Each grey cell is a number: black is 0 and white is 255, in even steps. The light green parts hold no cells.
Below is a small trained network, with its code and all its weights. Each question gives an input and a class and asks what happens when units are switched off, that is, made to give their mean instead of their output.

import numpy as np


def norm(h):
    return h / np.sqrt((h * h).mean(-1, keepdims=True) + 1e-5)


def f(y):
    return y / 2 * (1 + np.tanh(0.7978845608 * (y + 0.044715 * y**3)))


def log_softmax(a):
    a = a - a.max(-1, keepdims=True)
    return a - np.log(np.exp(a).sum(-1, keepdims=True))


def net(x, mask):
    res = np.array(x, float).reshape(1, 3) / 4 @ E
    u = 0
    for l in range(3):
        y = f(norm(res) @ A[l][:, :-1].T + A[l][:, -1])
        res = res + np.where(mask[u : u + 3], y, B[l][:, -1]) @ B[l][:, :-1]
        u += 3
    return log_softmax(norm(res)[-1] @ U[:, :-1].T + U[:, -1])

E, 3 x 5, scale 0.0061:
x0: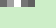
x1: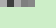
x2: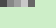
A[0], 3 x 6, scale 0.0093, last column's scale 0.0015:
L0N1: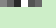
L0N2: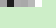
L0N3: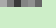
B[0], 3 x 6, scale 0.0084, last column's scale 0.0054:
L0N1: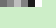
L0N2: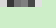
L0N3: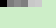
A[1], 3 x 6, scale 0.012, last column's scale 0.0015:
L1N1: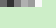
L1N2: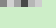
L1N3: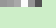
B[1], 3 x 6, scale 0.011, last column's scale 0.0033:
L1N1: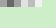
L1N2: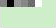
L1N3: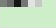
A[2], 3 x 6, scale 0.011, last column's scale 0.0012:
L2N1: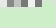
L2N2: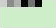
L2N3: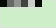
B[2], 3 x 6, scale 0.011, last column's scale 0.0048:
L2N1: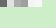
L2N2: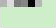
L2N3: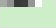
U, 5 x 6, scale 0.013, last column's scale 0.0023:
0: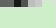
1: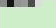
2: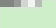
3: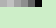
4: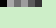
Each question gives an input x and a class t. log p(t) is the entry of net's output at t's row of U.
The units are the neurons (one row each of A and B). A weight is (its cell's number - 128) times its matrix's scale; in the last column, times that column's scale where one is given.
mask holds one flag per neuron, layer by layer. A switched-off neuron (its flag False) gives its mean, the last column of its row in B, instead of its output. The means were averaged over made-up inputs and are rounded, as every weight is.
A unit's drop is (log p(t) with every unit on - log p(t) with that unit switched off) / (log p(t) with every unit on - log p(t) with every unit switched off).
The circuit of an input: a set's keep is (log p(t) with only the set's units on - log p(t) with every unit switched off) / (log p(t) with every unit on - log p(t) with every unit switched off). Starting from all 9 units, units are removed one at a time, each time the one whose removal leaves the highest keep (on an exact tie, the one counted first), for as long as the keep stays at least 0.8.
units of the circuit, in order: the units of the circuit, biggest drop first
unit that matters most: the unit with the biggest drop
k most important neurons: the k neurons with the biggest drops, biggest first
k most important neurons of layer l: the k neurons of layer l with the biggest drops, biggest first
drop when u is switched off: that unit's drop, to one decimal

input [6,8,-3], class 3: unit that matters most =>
L2N2
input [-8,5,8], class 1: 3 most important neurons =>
[L0N1 L2N1 L0N2]
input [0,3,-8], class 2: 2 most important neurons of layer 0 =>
[L0N1 L0N3]
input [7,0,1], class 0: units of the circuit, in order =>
[L1N3 L0N1 L1N1 L2N3]
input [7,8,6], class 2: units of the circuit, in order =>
[L0N1 L1N3]
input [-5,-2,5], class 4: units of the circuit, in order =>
[L0N1 L0N2]
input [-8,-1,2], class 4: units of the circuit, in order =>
[L0N1 L0N3]
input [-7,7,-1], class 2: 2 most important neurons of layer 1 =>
[L1N1 L1N2]
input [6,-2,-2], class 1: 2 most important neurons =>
[L1N2 L0N2]
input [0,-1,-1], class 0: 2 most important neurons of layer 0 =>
[L0N2 L0N3]
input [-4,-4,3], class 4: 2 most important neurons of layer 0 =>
[L0N1 L0N2]
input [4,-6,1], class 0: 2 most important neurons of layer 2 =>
[L2N3 L2N2]
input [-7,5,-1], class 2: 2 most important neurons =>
[L1N1 L0N3]
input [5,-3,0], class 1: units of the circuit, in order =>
[L2N1]
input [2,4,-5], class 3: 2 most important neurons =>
[L2N2 L0N3]
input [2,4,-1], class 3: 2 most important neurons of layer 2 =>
[L2N2 L2N1]
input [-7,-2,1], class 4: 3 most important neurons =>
[L0N1 L1N3 L1N2]
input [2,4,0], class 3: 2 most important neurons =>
[L0N3 L0N2]
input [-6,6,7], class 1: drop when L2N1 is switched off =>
0.1
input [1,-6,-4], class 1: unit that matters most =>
L1N2
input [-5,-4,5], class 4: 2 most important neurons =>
[L0N1 L0N2]
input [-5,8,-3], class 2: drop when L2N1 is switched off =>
0.2
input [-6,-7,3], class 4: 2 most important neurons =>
[L0N1 L1N3]
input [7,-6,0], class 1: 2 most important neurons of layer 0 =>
[L0N3 L0N1]
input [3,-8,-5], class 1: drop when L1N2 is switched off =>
0.5
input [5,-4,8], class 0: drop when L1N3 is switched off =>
0.9
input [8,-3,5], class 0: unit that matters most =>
L1N3
